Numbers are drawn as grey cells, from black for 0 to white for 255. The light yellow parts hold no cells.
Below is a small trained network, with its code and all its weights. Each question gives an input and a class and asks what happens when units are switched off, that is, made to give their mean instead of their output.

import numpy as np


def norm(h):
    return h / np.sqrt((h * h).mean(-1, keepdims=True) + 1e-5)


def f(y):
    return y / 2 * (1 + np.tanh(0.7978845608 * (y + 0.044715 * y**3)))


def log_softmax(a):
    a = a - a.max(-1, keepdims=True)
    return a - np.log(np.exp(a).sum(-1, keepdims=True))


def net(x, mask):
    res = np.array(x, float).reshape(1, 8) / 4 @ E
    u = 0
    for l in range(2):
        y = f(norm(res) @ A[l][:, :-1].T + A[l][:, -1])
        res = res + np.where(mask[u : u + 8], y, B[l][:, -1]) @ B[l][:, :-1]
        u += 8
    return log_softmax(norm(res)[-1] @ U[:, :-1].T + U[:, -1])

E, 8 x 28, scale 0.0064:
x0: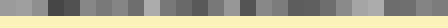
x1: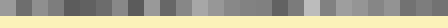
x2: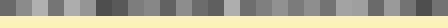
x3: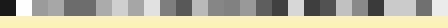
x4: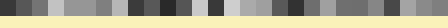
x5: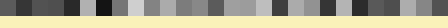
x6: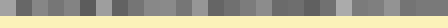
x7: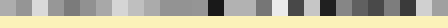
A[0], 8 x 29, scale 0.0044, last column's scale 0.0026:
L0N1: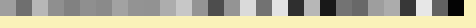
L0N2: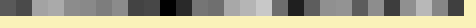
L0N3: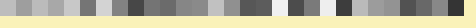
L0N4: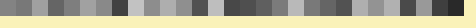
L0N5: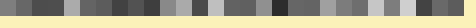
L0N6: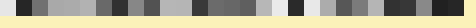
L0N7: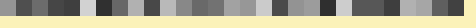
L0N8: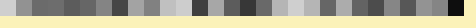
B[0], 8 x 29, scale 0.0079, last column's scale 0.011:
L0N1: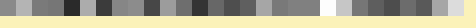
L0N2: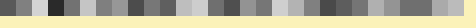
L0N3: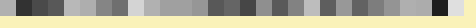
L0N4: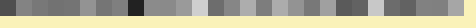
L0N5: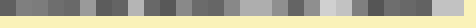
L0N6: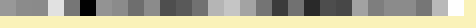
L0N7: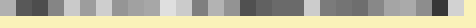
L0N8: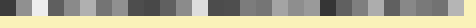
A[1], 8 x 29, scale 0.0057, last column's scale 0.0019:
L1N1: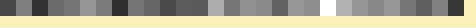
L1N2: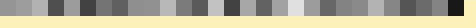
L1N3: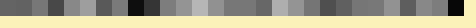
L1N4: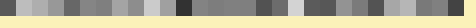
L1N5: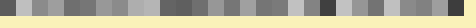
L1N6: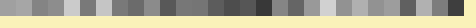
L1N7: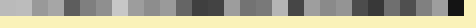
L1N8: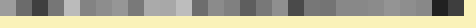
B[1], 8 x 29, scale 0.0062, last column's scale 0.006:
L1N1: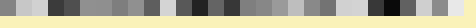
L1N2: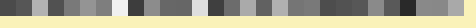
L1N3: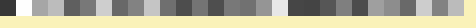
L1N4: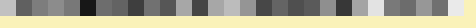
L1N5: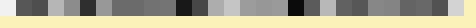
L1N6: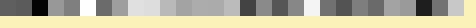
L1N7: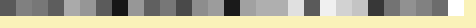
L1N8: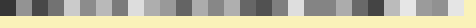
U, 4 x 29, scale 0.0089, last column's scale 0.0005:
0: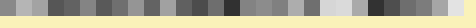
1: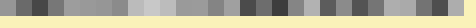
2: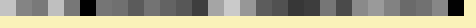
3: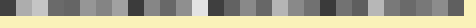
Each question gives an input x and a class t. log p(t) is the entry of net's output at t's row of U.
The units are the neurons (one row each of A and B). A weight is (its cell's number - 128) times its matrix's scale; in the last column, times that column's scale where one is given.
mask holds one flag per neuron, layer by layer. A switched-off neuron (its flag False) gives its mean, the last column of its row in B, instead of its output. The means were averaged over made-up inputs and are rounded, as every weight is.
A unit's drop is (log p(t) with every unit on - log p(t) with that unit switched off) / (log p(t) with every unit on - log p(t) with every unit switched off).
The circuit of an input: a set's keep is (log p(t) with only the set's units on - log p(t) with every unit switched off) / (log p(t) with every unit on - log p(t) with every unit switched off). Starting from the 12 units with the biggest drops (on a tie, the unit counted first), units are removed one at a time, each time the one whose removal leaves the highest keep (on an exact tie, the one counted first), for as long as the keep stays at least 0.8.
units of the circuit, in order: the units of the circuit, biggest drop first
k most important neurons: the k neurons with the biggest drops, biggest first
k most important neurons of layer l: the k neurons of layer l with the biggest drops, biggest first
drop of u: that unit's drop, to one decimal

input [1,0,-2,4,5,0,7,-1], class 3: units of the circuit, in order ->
[L0N2]
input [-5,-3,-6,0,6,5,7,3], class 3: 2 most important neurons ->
[L0N2, L0N3]
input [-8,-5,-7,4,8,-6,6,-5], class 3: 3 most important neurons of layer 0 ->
[L0N2, L0N7, L0N1]
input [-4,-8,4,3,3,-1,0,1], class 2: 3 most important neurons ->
[L0N8, L0N1, L0N4]
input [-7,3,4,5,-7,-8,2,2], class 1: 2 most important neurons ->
[L0N3, L1N6]
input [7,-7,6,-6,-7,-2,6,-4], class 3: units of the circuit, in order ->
[L0N8, L0N4]
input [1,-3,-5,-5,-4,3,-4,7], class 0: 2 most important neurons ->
[L0N1, L1N7]
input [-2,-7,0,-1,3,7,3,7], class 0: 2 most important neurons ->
[L0N1, L1N7]
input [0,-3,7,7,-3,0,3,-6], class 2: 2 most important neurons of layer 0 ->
[L0N1, L0N3]
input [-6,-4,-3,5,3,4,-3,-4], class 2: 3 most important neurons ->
[L0N1, L0N3, L1N4]
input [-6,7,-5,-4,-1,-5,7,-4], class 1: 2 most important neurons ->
[L0N3, L0N1]
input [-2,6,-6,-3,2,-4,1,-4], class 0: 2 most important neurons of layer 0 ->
[L0N5, L0N7]
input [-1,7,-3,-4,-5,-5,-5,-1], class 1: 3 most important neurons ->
[L0N3, L0N2, L1N8]
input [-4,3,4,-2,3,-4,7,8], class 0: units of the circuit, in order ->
[L0N1]
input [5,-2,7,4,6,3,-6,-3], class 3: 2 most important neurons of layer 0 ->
[L0N2, L0N6]
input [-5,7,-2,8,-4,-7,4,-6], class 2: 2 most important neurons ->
[L0N7, L1N5]
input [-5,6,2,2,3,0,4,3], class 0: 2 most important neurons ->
[L0N1, L0N8]
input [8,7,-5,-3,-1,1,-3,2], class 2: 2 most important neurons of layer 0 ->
[L0N6, L0N5]
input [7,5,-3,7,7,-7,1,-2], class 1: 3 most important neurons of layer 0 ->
[L0N6, L0N3, L0N8]
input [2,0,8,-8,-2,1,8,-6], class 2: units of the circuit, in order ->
[L0N6]
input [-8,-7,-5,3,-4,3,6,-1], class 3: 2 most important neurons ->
[L0N6, L0N3]
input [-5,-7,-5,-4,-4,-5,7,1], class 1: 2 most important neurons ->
[L0N3, L0N2]
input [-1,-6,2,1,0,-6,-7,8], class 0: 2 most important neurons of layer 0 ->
[L0N1, L0N7]
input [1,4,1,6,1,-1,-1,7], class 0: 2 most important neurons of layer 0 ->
[L0N1, L0N6]
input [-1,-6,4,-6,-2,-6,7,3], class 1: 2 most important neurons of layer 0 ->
[L0N3, L0N5]
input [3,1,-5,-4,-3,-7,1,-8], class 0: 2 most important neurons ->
[L0N5, L1N1]
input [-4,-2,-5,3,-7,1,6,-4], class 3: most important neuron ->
[L0N8]
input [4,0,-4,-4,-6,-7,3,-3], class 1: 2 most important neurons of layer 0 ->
[L0N3, L0N2]
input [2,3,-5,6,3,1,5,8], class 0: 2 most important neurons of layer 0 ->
[L0N1, L0N6]
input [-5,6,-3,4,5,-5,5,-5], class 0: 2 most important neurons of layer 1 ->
[L1N1, L1N8]
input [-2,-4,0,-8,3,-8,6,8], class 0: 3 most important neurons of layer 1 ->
[L1N7, L1N4, L1N5]
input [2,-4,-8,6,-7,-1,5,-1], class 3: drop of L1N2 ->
0.4
